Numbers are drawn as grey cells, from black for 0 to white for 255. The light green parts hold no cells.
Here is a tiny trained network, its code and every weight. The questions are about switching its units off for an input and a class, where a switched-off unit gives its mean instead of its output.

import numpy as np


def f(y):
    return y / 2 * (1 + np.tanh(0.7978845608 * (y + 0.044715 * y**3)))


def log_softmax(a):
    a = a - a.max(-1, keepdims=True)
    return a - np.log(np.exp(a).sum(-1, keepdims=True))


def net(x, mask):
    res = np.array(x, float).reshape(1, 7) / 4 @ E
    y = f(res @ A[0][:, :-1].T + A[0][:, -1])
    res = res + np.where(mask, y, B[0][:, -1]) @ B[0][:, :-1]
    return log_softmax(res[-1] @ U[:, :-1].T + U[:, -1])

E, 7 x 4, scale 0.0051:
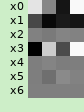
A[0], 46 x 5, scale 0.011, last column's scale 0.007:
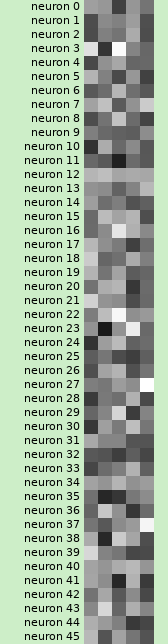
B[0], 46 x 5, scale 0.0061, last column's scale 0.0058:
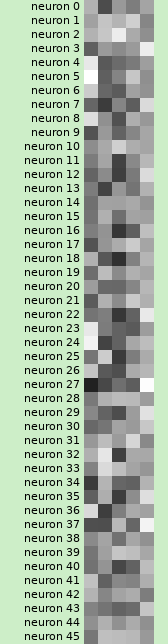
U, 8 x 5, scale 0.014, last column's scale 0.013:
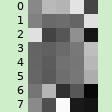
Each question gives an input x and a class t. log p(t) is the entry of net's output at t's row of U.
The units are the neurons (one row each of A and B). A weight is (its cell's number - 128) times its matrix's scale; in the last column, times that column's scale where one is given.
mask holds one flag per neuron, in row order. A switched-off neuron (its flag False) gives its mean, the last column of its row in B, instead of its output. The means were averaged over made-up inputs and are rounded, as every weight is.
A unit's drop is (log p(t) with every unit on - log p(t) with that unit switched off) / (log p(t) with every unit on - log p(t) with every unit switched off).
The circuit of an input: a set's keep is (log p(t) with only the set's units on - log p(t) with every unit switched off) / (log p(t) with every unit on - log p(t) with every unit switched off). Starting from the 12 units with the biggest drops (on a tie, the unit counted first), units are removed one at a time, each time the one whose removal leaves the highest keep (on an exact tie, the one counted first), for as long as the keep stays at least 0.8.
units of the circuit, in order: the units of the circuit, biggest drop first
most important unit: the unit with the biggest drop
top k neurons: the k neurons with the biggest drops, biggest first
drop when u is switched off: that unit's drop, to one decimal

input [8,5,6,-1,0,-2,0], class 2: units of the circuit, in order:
[neuron 5; neuron 41]
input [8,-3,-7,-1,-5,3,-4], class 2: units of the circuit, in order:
[neuron 5; neuron 18]
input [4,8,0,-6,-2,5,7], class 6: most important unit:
neuron 35
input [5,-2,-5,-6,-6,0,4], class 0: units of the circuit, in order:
[neuron 39; neuron 21]
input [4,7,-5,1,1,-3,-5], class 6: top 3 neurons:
[neuron 35; neuron 32; neuron 11]
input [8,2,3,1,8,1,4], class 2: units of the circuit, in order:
[neuron 5; neuron 41]
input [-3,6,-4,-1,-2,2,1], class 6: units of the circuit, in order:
[neuron 25; neuron 32]
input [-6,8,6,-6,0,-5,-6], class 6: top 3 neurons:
[neuron 25; neuron 32; neuron 35]
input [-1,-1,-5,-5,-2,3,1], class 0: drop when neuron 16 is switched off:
0.1
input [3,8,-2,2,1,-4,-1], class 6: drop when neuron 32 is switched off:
0.3
